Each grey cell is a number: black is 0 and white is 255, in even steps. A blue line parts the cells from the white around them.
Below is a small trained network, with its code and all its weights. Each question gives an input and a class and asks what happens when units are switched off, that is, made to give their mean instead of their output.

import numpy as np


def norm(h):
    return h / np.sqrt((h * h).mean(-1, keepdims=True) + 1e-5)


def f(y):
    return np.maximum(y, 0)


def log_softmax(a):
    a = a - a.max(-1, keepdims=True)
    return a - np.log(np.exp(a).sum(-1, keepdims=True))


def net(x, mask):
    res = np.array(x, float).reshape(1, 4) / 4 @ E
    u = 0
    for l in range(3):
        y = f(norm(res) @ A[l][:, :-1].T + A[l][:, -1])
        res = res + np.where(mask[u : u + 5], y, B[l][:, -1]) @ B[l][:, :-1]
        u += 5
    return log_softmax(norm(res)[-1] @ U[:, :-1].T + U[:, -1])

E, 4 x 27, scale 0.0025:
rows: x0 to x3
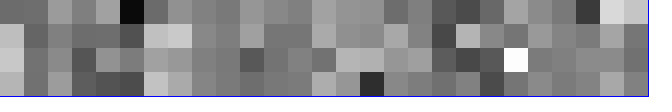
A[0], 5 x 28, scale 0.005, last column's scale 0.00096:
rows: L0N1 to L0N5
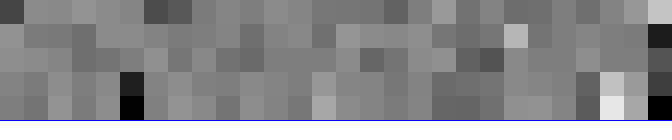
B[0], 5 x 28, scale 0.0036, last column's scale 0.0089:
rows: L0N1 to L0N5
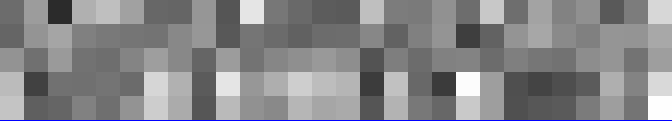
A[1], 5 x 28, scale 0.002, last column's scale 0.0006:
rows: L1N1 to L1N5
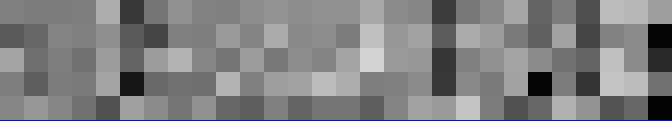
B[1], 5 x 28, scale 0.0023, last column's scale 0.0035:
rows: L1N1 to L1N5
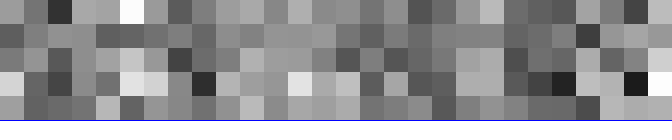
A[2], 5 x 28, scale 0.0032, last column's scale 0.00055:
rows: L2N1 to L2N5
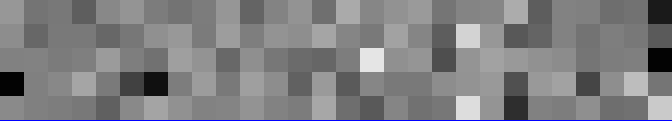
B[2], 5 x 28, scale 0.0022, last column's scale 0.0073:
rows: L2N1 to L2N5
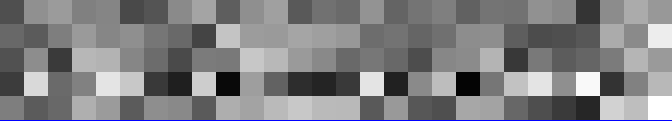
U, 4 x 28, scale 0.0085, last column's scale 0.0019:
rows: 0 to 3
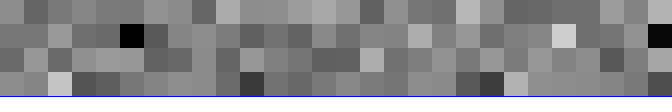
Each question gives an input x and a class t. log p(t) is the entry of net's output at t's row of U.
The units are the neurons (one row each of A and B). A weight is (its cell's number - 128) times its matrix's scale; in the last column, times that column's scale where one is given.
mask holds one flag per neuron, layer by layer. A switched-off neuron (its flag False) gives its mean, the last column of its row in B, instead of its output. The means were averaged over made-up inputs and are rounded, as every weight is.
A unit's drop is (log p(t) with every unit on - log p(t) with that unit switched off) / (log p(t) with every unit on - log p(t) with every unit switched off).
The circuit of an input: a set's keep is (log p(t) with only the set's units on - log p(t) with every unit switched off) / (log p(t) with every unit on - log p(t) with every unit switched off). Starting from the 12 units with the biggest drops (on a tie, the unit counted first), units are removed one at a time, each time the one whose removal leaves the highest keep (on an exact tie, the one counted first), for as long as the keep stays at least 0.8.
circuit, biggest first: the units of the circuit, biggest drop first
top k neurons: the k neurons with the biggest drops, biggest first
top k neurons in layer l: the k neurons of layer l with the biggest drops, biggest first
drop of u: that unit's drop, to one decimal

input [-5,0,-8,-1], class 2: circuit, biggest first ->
(L0N5; L0N4)
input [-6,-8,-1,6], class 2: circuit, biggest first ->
(L0N4; L0N5)
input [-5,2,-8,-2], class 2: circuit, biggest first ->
(L0N5; L0N4)
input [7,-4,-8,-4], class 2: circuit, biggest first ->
(L0N1; L2N4)
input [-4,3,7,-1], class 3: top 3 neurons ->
(L0N1; L0N4; L0N5)
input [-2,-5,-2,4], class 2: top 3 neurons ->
(L0N4; L0N5; L0N1)
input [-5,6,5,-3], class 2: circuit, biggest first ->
(L0N4; L0N5)
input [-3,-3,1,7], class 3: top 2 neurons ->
(L0N4; L0N5)
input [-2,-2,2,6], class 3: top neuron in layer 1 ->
(L1N4)
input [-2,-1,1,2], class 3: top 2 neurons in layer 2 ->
(L2N5; L2N2)
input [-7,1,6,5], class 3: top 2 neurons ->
(L0N4; L0N5)
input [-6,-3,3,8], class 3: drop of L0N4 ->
0.6
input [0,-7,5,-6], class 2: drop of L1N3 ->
0.0
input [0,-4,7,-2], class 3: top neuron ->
(L0N1)
